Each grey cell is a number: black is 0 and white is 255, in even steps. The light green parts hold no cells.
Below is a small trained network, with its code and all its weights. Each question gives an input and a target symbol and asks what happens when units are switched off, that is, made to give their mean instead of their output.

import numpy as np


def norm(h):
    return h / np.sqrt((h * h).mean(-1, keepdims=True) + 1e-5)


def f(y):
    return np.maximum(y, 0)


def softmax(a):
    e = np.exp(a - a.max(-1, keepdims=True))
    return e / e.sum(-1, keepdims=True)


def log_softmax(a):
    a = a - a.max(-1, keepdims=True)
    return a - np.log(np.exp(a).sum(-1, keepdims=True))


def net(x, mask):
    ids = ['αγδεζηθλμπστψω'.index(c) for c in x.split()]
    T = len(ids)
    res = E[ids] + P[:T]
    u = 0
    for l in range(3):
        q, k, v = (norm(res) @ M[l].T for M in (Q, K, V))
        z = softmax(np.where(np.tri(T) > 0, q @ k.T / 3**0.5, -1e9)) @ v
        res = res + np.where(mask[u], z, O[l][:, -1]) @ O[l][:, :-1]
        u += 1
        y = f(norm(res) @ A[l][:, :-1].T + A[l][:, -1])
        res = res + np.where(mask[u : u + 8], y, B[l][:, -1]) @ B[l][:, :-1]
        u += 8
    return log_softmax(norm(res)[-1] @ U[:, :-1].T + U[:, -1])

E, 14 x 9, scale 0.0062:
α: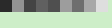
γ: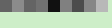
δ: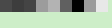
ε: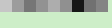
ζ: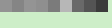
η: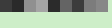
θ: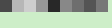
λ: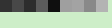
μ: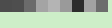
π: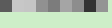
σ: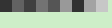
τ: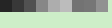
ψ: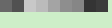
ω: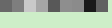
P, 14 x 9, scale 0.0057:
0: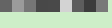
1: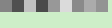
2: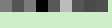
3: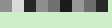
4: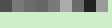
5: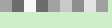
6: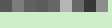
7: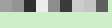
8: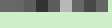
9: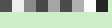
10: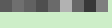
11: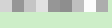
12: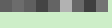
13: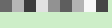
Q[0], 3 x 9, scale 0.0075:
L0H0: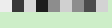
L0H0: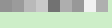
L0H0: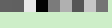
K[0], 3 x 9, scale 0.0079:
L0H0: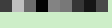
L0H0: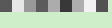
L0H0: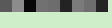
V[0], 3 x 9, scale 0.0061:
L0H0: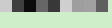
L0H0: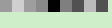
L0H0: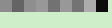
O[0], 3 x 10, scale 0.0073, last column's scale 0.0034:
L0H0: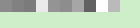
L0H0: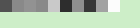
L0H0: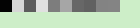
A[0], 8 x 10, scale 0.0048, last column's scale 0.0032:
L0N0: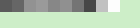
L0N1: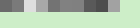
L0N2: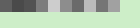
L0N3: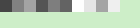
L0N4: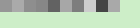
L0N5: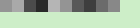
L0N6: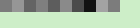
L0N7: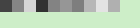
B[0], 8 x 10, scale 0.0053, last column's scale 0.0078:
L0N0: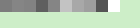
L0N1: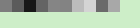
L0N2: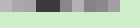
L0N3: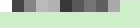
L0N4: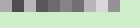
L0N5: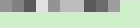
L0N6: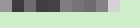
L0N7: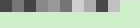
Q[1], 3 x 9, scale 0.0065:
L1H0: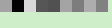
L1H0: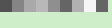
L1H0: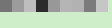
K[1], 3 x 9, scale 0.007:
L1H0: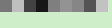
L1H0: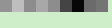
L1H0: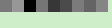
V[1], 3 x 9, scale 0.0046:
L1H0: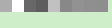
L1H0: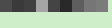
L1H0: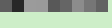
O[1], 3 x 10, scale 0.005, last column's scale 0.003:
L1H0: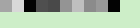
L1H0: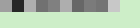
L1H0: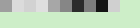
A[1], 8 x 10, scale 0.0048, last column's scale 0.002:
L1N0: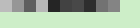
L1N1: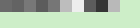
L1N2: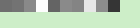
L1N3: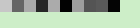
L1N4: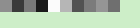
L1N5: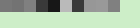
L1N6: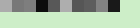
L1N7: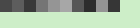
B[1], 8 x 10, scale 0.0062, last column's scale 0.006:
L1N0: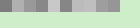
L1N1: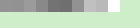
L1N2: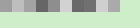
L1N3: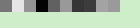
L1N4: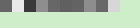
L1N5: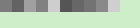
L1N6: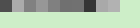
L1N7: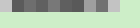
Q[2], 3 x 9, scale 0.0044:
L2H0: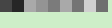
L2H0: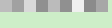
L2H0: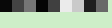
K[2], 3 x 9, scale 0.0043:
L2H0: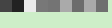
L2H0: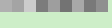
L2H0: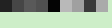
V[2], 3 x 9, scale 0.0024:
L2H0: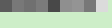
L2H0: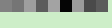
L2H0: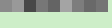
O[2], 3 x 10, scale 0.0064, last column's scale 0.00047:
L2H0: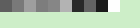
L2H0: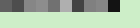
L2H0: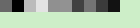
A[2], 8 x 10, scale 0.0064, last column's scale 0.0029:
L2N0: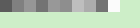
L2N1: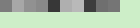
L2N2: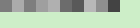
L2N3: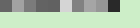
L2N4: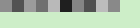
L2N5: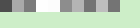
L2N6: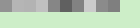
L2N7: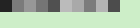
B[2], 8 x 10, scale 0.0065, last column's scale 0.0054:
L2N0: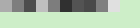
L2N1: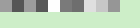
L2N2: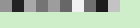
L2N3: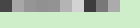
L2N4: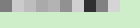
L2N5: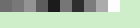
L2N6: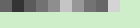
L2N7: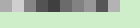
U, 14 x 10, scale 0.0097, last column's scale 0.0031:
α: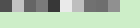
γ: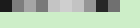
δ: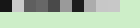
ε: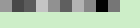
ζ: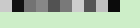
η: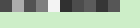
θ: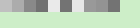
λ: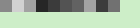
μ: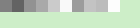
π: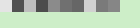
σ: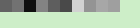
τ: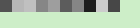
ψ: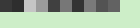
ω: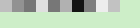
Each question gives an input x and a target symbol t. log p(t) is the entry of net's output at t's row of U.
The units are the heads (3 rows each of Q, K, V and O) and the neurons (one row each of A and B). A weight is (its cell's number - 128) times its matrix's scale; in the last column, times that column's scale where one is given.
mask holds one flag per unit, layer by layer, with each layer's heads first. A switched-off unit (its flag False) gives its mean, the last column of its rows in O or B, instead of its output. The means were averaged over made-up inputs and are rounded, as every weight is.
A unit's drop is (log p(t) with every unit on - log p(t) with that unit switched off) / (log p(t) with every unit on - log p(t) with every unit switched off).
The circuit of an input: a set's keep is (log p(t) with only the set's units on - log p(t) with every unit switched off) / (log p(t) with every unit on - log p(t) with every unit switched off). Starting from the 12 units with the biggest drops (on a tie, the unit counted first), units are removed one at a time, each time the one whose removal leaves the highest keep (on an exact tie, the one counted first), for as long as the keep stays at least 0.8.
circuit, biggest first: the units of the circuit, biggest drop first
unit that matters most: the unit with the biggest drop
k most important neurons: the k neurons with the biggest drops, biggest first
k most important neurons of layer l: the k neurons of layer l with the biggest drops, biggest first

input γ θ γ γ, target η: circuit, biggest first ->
(L0H0; L2N5)
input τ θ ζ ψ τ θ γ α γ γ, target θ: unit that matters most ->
L0N3
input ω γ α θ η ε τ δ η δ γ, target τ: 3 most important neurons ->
(L1N5; L2N4; L1N6)
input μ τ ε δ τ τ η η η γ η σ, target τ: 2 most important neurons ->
(L2N5; L2N4)
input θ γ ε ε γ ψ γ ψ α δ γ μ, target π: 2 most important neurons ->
(L0N4; L0N2)
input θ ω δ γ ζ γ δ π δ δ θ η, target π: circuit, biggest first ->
(L0H0; L0N4)
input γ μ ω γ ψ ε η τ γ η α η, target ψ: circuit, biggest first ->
(L0H0; L2N5; L2N6)
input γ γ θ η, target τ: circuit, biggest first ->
(L0H0; L2N4)
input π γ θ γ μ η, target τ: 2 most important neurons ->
(L2N4; L2N5)
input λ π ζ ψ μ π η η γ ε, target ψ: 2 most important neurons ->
(L2N5; L2N2)
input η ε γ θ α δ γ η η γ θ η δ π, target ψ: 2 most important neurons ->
(L2N5; L2N2)
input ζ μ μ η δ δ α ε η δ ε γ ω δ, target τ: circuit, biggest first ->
(L0H0; L2N5; L2N4)
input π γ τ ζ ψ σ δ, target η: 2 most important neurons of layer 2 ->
(L2N5; L2N6)
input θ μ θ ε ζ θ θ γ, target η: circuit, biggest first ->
(L0H0)
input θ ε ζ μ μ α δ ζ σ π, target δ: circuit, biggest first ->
(L0H0; L2N5)
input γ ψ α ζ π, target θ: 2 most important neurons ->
(L2N1; L0N5)
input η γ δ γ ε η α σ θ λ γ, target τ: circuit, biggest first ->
(L1N5; L2N4)
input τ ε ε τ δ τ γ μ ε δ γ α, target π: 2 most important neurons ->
(L0N3; L0N4)
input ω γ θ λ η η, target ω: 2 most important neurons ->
(L2N5; L1N2)
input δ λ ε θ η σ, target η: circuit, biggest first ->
(L0H0)
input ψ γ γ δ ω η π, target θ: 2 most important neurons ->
(L0N5; L2N1)
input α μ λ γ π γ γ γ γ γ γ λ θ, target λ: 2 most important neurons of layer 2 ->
(L2N7; L2N2)
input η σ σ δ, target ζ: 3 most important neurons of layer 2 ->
(L2N2; L2N5; L2N6)
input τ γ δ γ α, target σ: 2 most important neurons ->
(L0N7; L2N5)
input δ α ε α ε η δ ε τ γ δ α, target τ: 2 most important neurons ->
(L0N3; L2N5)
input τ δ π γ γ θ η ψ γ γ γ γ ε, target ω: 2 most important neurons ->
(L0N5; L1N4)
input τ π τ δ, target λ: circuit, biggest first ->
(L0H0)
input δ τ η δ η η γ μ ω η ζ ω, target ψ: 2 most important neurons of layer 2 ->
(L2N5; L2N6)
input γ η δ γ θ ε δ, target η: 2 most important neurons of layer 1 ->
(L1N4; L1N5)
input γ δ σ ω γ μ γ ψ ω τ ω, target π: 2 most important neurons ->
(L2N1; L1N1)
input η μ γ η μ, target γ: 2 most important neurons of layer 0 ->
(L0N0; L0N3)
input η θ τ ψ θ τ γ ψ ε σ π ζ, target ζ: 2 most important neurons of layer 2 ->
(L2N5; L2N6)
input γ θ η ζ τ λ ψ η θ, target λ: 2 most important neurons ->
(L2N7; L1N1)
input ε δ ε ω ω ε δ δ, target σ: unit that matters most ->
L1H0
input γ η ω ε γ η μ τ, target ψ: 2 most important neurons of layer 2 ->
(L2N5; L2N2)
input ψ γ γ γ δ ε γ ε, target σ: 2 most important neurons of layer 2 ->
(L2N5; L2N2)
